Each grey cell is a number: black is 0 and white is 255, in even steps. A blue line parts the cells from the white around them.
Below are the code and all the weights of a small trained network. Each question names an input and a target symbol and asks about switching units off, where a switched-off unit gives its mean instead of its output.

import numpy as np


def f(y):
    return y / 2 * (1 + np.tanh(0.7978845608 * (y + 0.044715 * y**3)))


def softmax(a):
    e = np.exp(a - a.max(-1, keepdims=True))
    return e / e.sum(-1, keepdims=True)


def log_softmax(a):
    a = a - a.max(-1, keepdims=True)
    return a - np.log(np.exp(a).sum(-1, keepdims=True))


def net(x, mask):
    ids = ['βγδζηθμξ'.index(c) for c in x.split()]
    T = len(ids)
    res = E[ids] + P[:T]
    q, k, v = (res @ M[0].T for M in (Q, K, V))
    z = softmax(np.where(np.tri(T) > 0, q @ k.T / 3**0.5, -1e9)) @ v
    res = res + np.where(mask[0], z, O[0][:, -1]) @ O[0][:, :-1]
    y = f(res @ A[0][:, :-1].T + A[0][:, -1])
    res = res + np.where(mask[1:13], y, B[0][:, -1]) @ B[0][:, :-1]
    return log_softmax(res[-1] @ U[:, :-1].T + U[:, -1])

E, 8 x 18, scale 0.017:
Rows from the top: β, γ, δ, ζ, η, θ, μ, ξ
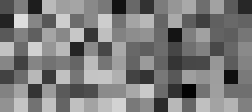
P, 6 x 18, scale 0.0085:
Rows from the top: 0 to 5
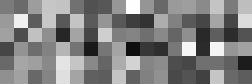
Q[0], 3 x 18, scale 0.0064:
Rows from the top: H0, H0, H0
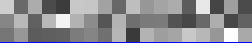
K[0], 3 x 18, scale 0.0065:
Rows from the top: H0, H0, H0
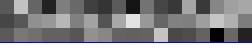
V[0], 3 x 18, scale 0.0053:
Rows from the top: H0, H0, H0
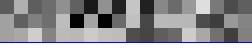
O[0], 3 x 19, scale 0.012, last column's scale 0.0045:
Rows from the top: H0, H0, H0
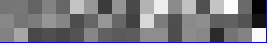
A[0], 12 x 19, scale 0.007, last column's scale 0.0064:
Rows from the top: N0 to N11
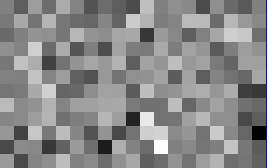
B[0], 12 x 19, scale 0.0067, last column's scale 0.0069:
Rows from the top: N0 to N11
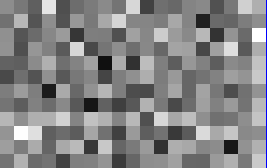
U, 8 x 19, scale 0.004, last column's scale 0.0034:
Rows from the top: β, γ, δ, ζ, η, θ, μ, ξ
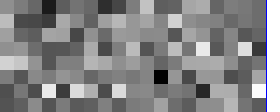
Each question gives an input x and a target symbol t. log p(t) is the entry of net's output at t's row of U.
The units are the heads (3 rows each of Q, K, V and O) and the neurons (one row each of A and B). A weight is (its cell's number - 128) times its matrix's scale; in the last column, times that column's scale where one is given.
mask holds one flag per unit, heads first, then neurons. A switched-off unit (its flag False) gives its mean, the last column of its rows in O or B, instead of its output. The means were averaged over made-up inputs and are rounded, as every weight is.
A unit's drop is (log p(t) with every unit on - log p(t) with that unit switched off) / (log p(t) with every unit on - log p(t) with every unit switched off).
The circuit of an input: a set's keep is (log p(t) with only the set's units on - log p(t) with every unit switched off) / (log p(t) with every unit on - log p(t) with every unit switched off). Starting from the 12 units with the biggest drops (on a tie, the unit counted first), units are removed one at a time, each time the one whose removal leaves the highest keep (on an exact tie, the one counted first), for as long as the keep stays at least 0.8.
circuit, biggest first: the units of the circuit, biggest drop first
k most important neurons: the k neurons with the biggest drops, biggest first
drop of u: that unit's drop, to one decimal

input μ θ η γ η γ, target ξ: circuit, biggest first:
[H0, N7, N2, N9]
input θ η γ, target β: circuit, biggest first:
[H0]
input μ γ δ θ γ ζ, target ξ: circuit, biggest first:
[H0, N7, N2, N11]
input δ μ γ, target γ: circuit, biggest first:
[H0, N10]
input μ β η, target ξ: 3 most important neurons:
[N7, N2, N9]
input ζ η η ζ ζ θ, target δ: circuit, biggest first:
[H0, N8]
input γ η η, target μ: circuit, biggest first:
[H0, N2]
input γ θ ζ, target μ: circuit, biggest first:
[H0, N3, N2]
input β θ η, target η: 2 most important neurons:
[N9, N10]
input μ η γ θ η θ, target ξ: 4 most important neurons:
[N7, N2, N11, N9]
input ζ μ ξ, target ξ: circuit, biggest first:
[H0, N7, N2]
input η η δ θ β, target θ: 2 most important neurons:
[N2, N8]
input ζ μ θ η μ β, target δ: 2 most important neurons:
[N8, N0]
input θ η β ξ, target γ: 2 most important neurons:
[N10, N6]
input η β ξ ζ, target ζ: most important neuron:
[N2]
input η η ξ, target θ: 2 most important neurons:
[N7, N8]
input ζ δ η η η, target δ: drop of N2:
-0.1
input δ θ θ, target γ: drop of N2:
0.3
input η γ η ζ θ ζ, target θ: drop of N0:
0.0
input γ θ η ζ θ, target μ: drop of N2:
0.1
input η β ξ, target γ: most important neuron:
[N6]
